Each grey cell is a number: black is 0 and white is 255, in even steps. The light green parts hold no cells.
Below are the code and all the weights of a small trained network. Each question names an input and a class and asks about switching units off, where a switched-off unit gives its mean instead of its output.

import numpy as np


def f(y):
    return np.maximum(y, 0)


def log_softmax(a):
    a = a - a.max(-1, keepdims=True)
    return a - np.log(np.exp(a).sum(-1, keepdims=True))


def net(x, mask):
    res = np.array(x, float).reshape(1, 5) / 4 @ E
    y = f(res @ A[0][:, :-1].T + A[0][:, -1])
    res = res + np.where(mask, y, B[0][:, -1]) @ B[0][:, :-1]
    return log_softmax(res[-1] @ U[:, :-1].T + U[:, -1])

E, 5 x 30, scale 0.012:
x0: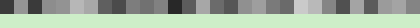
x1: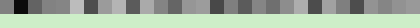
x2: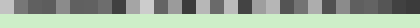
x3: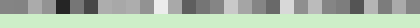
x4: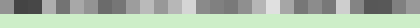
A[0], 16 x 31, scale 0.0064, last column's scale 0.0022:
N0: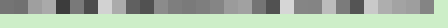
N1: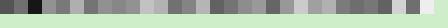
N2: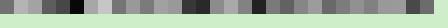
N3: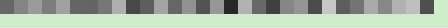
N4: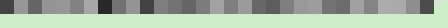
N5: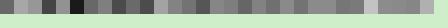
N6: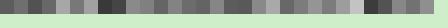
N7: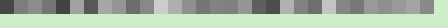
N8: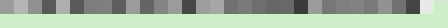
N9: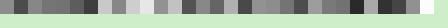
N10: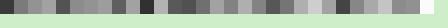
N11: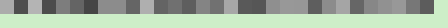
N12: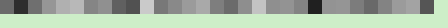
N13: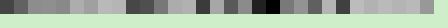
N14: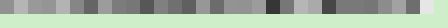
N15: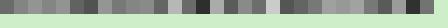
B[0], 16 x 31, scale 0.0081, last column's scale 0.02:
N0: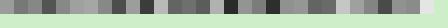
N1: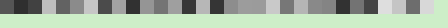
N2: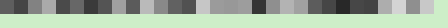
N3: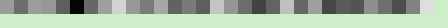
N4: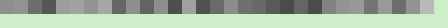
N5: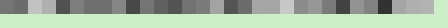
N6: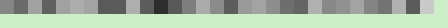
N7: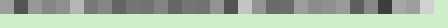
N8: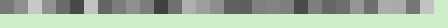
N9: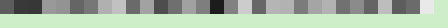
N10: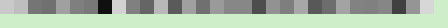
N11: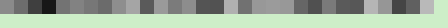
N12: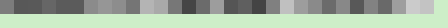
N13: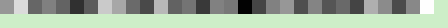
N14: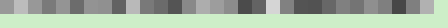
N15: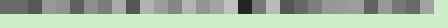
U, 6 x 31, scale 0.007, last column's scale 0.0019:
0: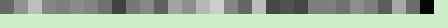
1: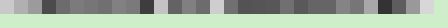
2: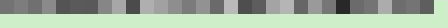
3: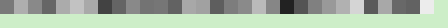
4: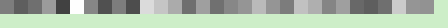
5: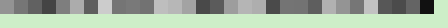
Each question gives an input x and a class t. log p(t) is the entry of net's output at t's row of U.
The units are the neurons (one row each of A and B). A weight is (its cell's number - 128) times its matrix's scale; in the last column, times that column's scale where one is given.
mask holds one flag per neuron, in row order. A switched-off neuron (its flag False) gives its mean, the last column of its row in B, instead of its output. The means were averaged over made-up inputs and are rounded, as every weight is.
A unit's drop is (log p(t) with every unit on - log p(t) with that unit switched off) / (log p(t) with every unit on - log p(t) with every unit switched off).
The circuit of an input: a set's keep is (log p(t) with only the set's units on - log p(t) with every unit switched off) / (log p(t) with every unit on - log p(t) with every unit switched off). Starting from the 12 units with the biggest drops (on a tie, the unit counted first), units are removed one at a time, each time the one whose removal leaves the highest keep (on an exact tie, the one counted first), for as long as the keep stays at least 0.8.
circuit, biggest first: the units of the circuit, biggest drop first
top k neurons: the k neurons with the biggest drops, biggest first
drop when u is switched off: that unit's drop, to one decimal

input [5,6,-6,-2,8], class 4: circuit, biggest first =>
N1
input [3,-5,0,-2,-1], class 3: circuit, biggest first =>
N13; N3
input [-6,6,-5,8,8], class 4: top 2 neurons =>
N1; N7
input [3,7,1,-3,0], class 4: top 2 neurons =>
N13; N3
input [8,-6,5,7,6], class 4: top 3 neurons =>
N13; N1; N3
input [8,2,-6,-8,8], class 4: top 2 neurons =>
N12; N1
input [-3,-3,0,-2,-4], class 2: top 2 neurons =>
N0; N2
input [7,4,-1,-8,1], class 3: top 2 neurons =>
N6; N2
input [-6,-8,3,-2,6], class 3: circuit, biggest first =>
N13; N3
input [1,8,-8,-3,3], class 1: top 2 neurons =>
N9; N0
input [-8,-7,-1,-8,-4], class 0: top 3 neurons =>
N9; N8; N1
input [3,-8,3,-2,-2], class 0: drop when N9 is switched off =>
0.2
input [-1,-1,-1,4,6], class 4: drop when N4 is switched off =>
0.0
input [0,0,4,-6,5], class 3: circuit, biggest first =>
N6
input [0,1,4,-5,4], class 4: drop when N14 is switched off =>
0.2
